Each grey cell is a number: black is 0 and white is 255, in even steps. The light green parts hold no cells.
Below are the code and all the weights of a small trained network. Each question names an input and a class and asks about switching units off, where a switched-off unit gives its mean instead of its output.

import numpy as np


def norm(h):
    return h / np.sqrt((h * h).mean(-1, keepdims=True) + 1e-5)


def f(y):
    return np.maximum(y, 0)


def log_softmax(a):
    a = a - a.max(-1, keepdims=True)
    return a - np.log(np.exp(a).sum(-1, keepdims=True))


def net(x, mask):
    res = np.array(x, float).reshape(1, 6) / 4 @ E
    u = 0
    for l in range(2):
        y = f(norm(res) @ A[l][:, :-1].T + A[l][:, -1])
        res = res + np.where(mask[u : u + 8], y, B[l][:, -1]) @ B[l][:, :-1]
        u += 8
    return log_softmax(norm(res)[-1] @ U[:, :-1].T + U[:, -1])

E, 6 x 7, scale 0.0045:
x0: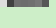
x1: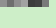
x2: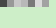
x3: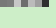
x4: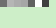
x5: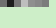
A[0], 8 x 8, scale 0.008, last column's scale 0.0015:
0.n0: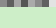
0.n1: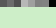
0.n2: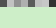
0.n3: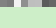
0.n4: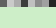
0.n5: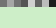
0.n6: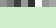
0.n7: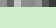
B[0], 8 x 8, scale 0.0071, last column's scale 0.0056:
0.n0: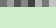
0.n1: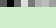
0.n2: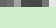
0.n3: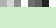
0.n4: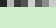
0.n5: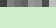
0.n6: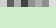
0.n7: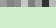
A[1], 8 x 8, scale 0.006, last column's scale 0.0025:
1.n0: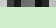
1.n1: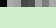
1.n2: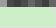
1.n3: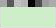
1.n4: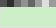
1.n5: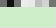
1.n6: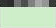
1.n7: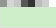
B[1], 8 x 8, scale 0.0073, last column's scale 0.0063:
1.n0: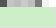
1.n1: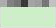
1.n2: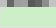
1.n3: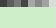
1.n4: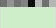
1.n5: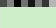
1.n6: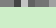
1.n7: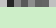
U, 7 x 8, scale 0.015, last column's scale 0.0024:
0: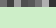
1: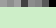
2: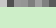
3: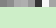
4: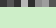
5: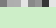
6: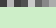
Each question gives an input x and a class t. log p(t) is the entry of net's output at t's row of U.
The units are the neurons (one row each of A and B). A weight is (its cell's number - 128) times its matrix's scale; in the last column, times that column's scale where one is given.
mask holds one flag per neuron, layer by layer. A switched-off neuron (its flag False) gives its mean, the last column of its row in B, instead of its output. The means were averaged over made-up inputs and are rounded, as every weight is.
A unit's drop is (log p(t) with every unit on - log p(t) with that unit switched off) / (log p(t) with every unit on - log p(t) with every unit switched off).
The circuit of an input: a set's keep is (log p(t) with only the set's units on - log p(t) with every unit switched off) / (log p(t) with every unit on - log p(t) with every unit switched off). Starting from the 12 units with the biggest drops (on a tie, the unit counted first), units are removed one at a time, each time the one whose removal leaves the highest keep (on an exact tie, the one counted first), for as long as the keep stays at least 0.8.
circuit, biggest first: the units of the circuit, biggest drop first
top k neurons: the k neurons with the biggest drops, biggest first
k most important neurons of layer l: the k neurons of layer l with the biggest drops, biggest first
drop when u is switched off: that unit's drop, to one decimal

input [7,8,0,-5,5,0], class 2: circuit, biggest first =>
[0.n6]
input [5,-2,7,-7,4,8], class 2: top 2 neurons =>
[0.n6 0.n4]
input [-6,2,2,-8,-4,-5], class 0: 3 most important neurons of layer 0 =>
[0.n3 0.n2 0.n7]
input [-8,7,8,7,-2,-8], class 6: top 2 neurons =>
[0.n4 1.n1]
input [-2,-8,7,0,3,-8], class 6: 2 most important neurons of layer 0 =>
[0.n4 0.n7]
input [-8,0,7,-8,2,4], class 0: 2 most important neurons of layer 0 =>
[0.n2 0.n6]
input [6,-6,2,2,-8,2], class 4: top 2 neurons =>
[0.n3 0.n2]
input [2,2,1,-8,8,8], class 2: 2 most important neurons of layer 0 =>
[0.n6 0.n4]
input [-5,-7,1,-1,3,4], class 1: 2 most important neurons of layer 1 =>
[1.n1 1.n0]
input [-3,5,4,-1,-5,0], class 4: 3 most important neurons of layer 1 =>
[1.n4 1.n0 1.n6]
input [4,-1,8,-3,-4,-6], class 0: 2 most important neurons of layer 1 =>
[1.n7 1.n0]
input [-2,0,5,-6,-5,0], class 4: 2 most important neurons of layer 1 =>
[1.n4 1.n6]
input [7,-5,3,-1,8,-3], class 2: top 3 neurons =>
[0.n6 1.n7 1.n0]
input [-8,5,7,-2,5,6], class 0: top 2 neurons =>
[0.n2 1.n3]
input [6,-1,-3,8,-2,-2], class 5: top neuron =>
[0.n0]
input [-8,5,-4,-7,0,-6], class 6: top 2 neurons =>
[0.n6 1.n1]
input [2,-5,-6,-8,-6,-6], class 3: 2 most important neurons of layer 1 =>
[1.n0 1.n2]
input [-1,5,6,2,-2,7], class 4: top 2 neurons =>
[0.n1 1.n5]
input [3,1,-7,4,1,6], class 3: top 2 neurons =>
[1.n0 0.n3]
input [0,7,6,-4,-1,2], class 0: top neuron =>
[0.n2]
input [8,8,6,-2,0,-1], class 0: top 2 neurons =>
[0.n3 1.n3]
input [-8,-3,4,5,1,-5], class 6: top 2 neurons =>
[0.n4 1.n1]
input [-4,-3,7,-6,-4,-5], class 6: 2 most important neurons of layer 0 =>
[0.n4 0.n5]
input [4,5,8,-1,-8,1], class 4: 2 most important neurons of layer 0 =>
[0.n3 0.n2]
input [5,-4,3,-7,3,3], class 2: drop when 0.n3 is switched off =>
-0.1
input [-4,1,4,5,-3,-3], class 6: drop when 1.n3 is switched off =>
-0.1
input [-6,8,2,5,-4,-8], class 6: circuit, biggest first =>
[0.n4]
